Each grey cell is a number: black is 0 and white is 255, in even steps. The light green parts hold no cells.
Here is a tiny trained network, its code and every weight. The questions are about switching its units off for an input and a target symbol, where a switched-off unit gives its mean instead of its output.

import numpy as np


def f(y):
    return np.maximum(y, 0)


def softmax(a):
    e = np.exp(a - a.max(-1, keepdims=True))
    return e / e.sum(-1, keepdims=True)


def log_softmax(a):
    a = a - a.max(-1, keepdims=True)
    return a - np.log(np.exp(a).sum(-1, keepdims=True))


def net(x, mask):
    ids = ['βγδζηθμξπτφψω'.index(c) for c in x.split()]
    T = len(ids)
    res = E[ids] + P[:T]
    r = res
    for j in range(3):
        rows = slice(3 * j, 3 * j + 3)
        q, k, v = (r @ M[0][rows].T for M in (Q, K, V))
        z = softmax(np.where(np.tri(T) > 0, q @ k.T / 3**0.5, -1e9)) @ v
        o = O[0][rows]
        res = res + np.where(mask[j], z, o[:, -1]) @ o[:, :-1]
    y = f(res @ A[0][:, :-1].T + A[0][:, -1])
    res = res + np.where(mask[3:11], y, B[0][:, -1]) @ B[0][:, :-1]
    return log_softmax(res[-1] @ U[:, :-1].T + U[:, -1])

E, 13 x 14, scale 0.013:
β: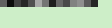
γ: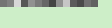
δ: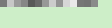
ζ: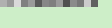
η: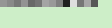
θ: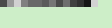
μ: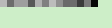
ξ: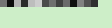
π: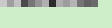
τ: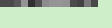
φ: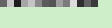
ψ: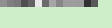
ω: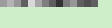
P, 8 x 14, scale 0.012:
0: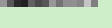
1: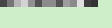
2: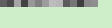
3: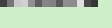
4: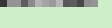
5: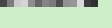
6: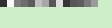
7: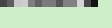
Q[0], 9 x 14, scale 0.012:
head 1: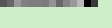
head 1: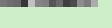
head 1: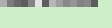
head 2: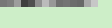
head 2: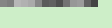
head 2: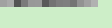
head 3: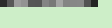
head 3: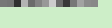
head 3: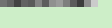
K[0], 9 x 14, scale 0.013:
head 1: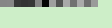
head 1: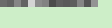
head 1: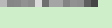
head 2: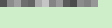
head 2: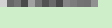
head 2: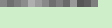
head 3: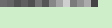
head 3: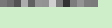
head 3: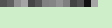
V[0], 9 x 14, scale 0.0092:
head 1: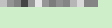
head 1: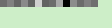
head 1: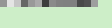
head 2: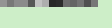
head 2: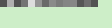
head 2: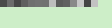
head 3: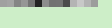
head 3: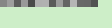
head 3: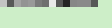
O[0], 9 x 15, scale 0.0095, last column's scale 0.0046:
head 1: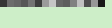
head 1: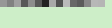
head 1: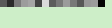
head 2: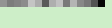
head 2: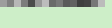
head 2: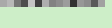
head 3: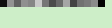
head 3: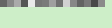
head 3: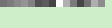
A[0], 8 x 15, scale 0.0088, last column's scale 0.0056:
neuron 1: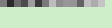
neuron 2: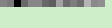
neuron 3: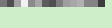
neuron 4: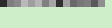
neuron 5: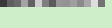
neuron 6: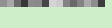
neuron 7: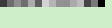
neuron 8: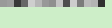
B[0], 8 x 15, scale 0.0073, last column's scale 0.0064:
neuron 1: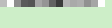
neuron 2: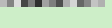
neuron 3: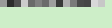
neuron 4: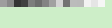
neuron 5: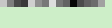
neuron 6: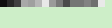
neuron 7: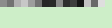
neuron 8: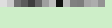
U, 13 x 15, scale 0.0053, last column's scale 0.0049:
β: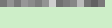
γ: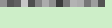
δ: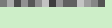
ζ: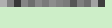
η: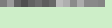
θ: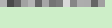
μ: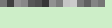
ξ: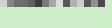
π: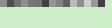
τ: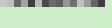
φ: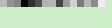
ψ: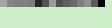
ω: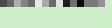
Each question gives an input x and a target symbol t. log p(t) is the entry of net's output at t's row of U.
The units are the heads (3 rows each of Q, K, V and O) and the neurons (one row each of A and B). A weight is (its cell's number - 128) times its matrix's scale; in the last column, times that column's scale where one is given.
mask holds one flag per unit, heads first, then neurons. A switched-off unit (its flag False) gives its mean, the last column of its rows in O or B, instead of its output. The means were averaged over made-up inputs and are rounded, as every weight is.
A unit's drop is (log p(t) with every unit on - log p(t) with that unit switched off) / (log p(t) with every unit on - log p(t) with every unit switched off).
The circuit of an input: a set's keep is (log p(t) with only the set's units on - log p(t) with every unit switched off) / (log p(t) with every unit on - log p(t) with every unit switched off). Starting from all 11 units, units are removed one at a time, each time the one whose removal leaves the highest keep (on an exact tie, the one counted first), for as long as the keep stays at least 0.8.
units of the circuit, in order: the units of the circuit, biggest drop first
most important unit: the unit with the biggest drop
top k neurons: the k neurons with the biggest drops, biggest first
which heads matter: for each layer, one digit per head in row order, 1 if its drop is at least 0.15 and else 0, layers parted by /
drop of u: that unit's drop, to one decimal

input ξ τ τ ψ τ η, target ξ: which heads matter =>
001
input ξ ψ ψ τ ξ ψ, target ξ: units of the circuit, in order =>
head 3
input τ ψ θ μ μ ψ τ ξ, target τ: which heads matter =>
100
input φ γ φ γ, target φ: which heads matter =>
011
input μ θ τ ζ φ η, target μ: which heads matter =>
011
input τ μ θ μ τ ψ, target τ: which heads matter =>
100
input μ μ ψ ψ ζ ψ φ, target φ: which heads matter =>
000
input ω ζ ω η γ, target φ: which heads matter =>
101
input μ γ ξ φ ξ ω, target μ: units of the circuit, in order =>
head 3; head 2; neuron 3
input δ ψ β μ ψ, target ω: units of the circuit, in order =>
neuron 7; head 2; head 1
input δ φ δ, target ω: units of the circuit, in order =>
head 1; neuron 7
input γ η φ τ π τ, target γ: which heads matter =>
111
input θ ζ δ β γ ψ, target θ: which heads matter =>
110
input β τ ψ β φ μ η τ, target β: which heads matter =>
110
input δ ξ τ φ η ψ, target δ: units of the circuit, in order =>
head 1; head 2; head 3
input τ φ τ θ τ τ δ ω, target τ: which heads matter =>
100
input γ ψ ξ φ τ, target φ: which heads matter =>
001
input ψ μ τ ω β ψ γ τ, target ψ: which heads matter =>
110
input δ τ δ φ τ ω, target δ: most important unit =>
head 1
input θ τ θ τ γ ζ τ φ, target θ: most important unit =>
head 1
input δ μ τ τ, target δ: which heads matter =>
111
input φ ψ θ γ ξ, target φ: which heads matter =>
100
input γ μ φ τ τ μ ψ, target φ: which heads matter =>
101
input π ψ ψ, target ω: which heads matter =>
110
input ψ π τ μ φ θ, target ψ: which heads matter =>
110
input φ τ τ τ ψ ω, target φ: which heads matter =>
011
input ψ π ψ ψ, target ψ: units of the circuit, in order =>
neuron 7; head 1; head 2
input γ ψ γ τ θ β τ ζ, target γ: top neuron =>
neuron 3
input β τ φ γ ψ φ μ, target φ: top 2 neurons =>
neuron 1; neuron 7
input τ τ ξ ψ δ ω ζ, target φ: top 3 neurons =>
neuron 1; neuron 7; neuron 6
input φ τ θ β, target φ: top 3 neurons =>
neuron 4; neuron 7; neuron 6
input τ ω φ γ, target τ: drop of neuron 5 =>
0.0
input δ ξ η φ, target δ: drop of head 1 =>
0.4
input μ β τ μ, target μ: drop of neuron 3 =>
0.1
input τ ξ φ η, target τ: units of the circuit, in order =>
head 1
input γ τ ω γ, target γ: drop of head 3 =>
0.3
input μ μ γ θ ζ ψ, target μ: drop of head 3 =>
0.4
